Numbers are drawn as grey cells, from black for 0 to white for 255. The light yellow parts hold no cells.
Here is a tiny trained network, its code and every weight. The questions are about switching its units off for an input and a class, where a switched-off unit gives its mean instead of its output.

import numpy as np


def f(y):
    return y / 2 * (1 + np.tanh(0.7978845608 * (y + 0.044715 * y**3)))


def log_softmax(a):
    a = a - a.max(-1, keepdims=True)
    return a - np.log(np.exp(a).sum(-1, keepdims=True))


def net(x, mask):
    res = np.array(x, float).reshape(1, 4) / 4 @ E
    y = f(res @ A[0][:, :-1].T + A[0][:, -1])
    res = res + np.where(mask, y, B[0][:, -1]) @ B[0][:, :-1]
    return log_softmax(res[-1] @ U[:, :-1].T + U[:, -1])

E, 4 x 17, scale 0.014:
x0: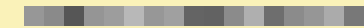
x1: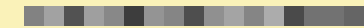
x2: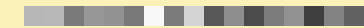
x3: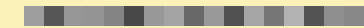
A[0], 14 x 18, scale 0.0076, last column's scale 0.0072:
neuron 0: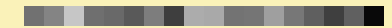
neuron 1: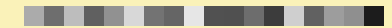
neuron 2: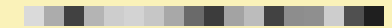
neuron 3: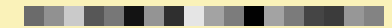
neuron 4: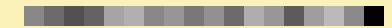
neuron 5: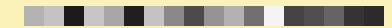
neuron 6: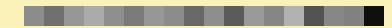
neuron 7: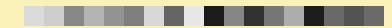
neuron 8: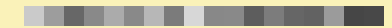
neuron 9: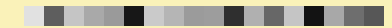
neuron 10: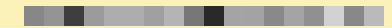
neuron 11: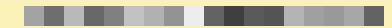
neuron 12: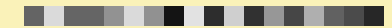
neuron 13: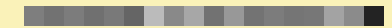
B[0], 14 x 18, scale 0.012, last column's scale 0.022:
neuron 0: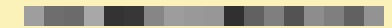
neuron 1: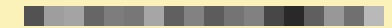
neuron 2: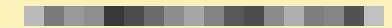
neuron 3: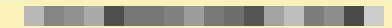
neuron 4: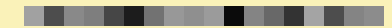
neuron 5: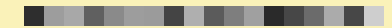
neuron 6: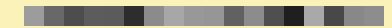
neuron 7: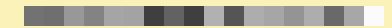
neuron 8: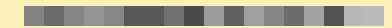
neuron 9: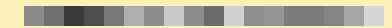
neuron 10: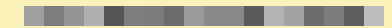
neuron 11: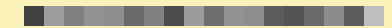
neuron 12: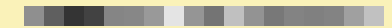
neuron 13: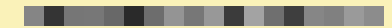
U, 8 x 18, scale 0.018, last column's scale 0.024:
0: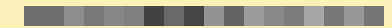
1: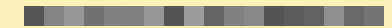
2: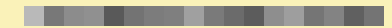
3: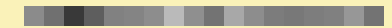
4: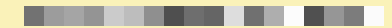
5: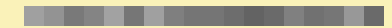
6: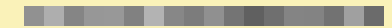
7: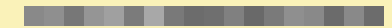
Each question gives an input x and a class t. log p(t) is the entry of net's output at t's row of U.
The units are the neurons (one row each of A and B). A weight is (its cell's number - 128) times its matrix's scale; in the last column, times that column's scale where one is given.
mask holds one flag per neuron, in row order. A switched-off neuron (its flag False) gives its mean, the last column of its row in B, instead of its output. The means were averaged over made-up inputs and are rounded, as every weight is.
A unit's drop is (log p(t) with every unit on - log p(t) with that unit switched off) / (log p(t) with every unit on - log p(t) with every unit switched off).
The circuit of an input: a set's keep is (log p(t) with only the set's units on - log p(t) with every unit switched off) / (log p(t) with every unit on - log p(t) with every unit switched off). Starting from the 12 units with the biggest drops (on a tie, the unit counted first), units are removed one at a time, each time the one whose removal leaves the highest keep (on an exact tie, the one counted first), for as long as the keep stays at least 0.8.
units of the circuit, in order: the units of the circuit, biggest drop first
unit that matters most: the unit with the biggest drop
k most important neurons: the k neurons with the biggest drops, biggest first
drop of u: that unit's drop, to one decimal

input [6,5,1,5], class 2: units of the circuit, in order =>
[neuron 2]
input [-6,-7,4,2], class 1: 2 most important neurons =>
[neuron 1; neuron 11]
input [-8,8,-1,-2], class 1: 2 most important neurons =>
[neuron 5; neuron 2]
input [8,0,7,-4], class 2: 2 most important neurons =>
[neuron 2; neuron 10]
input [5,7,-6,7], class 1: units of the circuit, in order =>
[neuron 7; neuron 5]
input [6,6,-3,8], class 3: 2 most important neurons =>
[neuron 9; neuron 3]
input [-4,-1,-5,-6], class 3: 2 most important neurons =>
[neuron 7; neuron 8]
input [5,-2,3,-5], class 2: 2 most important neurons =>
[neuron 2; neuron 9]
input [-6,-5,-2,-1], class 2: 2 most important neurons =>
[neuron 5; neuron 3]
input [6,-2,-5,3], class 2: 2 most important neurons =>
[neuron 7; neuron 8]
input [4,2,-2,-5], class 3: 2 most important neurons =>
[neuron 3; neuron 7]
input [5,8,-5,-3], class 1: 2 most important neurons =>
[neuron 7; neuron 5]
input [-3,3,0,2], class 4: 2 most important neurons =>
[neuron 1; neuron 2]
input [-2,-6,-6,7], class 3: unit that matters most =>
neuron 7
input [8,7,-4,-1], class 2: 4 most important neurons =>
[neuron 2; neuron 10; neuron 1; neuron 11]
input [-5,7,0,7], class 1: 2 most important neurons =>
[neuron 5; neuron 12]
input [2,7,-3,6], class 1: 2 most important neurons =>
[neuron 5; neuron 12]
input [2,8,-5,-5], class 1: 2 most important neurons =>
[neuron 7; neuron 5]
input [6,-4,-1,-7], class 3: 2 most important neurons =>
[neuron 12; neuron 3]
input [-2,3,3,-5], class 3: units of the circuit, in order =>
[neuron 12]
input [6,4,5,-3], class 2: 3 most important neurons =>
[neuron 2; neuron 10; neuron 12]
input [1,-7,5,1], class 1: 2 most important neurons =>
[neuron 1; neuron 11]
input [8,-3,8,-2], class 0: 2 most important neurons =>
[neuron 7; neuron 8]
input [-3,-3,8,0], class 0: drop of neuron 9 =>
0.0
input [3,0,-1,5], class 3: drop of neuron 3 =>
0.1
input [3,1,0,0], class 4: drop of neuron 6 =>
0.3
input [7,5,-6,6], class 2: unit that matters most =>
neuron 7
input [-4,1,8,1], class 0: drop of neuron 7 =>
1.1
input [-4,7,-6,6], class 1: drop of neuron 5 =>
0.2
